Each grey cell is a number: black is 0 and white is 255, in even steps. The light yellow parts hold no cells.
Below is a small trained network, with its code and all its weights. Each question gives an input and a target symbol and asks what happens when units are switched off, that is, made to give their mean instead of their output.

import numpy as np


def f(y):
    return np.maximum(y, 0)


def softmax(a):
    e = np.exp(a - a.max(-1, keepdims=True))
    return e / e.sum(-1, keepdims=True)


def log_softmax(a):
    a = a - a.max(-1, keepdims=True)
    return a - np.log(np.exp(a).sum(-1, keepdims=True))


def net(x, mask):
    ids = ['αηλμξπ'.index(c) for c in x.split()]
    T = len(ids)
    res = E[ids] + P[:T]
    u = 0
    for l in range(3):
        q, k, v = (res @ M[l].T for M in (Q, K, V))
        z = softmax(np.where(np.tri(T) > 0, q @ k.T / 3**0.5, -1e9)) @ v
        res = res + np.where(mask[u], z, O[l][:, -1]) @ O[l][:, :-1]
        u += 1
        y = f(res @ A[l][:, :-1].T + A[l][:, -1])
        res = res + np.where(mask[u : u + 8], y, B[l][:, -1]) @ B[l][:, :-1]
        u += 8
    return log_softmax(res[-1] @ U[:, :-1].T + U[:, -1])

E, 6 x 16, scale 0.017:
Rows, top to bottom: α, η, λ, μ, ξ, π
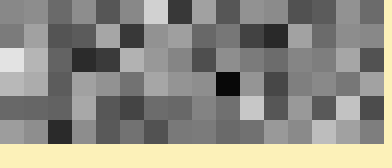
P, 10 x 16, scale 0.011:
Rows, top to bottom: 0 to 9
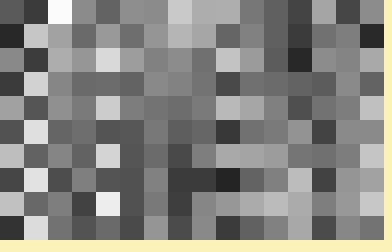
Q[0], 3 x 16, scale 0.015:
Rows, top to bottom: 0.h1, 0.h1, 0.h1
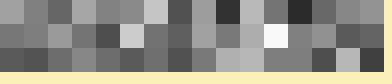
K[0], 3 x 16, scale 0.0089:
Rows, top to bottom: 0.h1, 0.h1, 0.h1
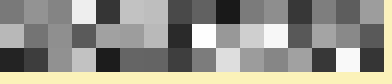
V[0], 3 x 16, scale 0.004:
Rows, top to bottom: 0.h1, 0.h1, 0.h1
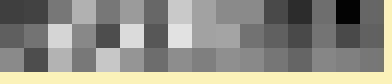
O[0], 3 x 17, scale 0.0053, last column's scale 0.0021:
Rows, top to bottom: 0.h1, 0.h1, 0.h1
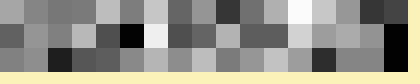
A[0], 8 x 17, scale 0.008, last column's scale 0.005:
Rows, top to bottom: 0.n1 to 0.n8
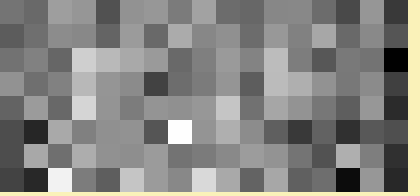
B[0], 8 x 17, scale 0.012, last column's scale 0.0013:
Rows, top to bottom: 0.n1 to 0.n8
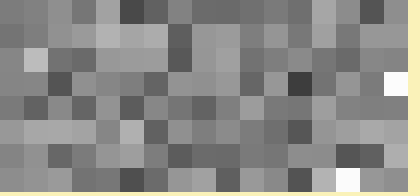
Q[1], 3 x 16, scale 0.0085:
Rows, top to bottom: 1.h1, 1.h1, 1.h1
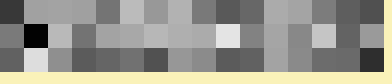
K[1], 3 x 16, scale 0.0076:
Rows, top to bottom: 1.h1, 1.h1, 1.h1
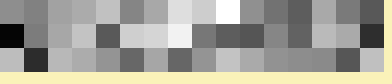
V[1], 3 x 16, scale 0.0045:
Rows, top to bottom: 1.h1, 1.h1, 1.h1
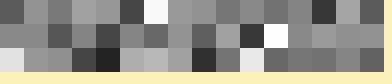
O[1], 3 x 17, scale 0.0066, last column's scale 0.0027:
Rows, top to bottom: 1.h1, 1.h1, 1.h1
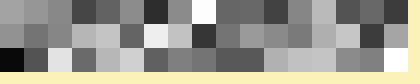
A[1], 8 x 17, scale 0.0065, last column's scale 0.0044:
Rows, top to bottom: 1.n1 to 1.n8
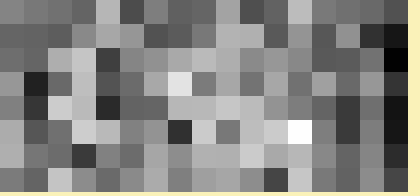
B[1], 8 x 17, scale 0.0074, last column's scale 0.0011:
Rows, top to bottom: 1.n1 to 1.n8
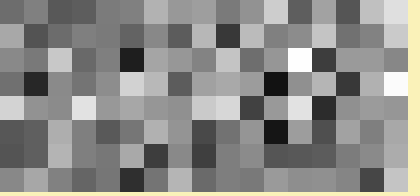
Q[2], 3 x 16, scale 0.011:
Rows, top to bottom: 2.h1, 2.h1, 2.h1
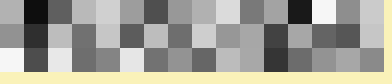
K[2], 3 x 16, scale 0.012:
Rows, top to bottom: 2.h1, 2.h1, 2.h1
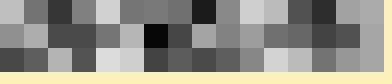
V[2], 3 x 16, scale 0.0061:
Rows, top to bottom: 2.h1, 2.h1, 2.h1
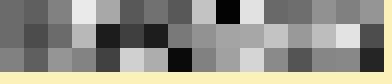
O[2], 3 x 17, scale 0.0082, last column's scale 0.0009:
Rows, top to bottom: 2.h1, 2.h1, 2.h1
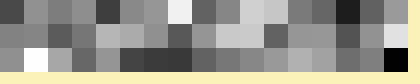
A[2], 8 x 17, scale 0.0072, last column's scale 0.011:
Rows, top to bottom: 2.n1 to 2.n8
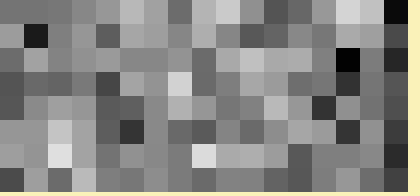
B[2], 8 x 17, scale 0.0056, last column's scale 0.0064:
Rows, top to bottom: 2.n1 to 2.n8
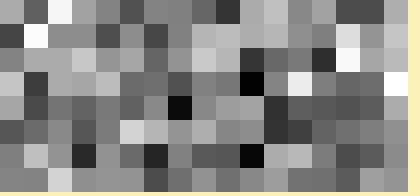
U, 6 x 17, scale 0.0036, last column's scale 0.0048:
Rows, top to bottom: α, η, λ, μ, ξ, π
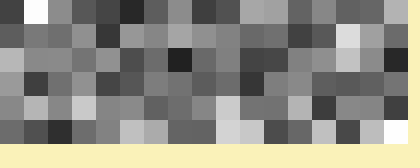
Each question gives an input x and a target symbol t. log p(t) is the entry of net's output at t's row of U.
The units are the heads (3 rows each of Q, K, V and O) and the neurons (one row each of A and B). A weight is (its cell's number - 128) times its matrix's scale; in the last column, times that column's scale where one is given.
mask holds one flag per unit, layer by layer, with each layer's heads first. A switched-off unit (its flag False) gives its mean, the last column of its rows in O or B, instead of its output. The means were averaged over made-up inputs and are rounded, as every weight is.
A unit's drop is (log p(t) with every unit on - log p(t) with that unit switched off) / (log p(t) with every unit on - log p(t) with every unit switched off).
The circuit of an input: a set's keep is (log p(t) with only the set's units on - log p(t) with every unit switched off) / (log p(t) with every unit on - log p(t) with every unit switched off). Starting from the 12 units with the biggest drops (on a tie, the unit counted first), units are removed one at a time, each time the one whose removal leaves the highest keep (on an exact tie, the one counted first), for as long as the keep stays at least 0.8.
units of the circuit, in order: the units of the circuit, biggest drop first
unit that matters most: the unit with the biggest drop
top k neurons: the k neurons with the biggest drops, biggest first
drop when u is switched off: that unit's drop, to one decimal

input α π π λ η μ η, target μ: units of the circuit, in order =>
(2.h1 1.h1 2.n4)
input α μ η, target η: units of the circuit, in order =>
(2.h1 2.n2)
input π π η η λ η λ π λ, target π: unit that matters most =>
1.h1
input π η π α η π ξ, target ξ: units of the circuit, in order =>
(0.h1 2.h1 2.n3 1.n2)
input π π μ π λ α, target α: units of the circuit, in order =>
(1.n4 2.h1 1.h1 0.n2)
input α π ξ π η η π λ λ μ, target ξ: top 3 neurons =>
(0.n8 2.n3 2.n4)
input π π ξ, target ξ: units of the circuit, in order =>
(2.h1 2.n3 1.n2)
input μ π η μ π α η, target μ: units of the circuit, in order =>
(1.h1 2.h1 0.h1 2.n4)
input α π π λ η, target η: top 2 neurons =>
(0.n6 2.n2)
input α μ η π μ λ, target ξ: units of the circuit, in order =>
(0.n8 2.h1 2.n3)
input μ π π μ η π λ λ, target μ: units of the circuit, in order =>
(2.h1 2.n4)
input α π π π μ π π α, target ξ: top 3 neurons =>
(0.n8 2.n3 2.n4)
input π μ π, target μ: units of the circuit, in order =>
(1.h1 2.h1 2.n4)
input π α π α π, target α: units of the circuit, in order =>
(1.h1 2.h1)
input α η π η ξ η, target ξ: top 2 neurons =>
(0.n8 2.n3)
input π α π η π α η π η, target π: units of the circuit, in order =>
(2.h1 1.h1 1.n1)
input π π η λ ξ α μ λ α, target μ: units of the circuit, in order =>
(2.h1 0.h1 2.n4)
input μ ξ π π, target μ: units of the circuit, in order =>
(2.h1 2.n4)
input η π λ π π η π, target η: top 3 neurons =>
(1.n4 2.n2 0.n4)
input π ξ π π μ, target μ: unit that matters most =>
0.h1
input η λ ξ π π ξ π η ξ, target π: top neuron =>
(0.n4)
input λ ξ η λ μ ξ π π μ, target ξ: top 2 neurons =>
(2.n3 1.n6)
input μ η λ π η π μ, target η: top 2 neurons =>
(1.n6 2.n2)
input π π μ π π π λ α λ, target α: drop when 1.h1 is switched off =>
1.5
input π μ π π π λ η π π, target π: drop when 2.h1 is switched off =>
0.4
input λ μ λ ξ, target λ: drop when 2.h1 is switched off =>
1.2
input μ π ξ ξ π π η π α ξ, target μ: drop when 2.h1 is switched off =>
1.1
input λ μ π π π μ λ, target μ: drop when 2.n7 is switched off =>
0.0
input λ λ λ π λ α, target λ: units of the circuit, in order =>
(2.h1)
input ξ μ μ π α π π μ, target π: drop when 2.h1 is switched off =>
0.8
